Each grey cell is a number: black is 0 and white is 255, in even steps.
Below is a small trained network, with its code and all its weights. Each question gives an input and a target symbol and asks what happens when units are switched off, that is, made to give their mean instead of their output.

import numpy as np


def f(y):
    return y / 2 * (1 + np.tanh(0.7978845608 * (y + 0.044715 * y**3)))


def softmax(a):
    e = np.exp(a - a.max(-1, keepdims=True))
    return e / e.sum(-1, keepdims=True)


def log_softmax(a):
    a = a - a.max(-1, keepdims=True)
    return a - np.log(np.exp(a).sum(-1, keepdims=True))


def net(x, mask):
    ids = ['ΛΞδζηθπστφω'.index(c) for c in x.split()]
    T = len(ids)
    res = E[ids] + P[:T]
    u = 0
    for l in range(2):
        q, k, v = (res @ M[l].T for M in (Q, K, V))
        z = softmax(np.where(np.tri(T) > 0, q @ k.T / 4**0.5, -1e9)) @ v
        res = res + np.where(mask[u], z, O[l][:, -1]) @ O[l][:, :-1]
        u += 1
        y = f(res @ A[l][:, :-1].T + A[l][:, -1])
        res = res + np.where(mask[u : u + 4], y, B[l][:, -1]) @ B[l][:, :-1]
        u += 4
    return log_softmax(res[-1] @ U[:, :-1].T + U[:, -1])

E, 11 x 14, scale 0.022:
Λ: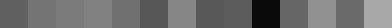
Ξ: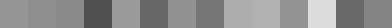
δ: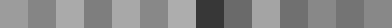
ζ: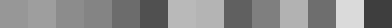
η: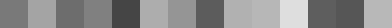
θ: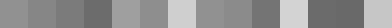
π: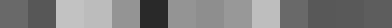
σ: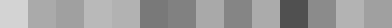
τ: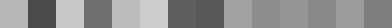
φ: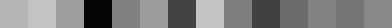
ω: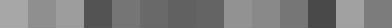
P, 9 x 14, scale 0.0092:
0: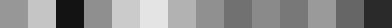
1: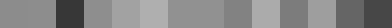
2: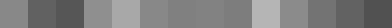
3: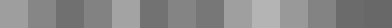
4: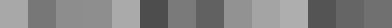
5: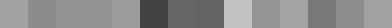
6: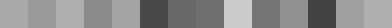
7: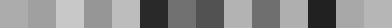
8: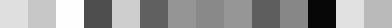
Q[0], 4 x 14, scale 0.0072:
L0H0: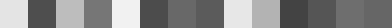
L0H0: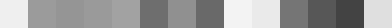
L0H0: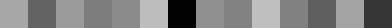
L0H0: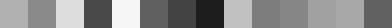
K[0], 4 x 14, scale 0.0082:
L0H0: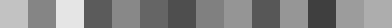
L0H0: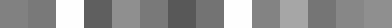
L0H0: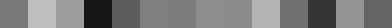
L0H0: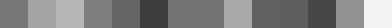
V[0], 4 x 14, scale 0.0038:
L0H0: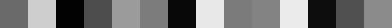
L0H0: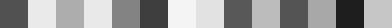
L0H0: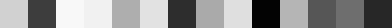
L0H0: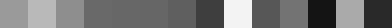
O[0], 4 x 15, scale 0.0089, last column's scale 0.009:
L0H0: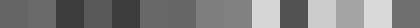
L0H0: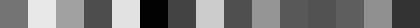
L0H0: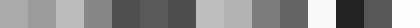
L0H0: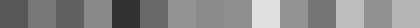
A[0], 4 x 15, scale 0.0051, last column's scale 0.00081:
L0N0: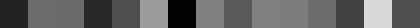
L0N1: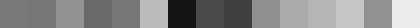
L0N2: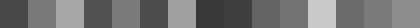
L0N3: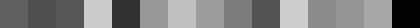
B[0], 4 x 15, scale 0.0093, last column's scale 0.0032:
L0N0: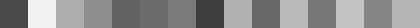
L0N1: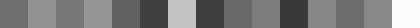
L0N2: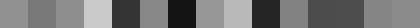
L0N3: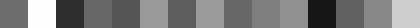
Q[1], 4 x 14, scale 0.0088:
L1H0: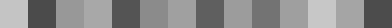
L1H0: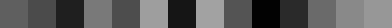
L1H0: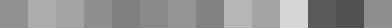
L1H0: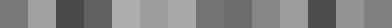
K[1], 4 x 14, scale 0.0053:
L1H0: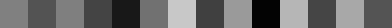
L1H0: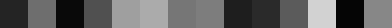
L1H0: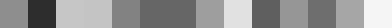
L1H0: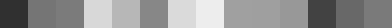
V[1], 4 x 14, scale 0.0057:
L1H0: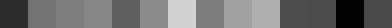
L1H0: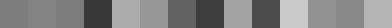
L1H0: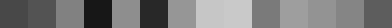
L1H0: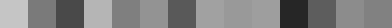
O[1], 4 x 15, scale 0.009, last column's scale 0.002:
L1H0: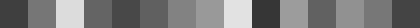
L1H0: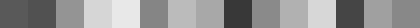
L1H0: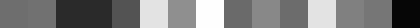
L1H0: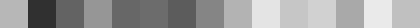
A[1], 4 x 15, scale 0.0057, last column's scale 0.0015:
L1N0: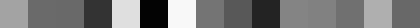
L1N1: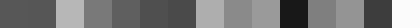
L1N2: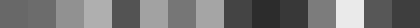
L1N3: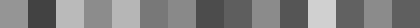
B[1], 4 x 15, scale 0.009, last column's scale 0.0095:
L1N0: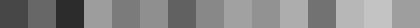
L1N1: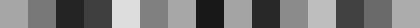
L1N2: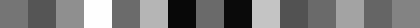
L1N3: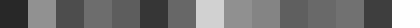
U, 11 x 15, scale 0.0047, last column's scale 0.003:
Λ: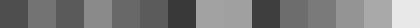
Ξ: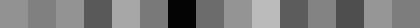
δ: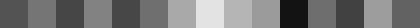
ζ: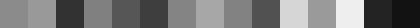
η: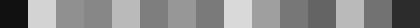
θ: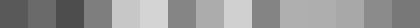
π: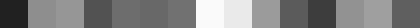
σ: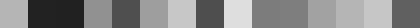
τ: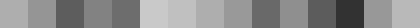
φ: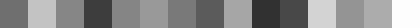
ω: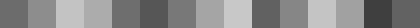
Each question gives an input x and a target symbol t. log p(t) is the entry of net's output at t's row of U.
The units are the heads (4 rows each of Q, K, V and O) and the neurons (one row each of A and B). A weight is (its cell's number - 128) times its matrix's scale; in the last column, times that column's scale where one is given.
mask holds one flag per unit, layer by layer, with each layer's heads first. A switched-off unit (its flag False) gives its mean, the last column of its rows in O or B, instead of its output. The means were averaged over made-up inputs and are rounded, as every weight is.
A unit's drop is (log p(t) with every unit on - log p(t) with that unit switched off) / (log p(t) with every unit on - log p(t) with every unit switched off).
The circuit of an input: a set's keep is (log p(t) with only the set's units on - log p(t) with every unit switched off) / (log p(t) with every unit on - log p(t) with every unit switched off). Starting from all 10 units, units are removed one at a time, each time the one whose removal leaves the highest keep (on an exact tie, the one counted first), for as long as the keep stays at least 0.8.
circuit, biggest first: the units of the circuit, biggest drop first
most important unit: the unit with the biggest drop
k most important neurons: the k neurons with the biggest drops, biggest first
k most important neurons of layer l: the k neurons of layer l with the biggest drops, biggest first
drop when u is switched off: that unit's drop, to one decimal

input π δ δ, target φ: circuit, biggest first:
[L1H0; L0H0; L1N1; L1N3]
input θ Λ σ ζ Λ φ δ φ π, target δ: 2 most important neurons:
[L0N0; L1N3]
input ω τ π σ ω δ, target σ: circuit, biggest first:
[L0H0]
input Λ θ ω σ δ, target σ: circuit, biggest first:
[L0H0; L1H0]
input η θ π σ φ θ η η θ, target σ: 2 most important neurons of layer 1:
[L1N3; L1N0]
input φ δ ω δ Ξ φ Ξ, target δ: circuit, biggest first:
[L0N0; L1H0; L0H0; L1N3]
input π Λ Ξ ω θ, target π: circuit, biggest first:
[L1H0; L0H0]
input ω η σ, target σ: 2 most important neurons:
[L1N3; L0N3]
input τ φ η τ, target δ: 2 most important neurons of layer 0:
[L0N0; L0N1]
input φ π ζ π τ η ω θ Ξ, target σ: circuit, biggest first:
[L0H0; L1N3]
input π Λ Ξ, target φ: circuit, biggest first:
[L1H0; L1N1; L1N3]
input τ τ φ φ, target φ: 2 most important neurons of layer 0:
[L0N0; L0N1]
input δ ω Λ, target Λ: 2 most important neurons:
[L1N0; L0N2]
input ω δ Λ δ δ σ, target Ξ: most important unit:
L0H0
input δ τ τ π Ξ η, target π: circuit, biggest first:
[L1H0; L0N3]
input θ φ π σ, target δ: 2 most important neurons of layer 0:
[L0N0; L0N3]
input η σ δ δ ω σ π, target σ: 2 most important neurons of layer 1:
[L1N1; L1N3]
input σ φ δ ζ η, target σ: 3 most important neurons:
[L0N3; L1N3; L0N1]
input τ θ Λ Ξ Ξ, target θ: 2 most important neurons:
[L1N0; L0N1]
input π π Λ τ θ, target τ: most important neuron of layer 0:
[L0N3]
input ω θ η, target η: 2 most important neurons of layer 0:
[L0N0; L0N2]
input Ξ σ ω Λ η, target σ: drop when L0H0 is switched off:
0.1
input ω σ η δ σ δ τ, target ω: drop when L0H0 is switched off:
0.6
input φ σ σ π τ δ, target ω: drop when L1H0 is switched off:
0.2
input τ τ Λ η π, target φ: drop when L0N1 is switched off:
0.0
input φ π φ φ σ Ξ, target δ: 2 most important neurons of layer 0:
[L0N0; L0N3]
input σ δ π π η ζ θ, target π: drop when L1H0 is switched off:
0.7
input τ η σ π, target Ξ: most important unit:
L0H0
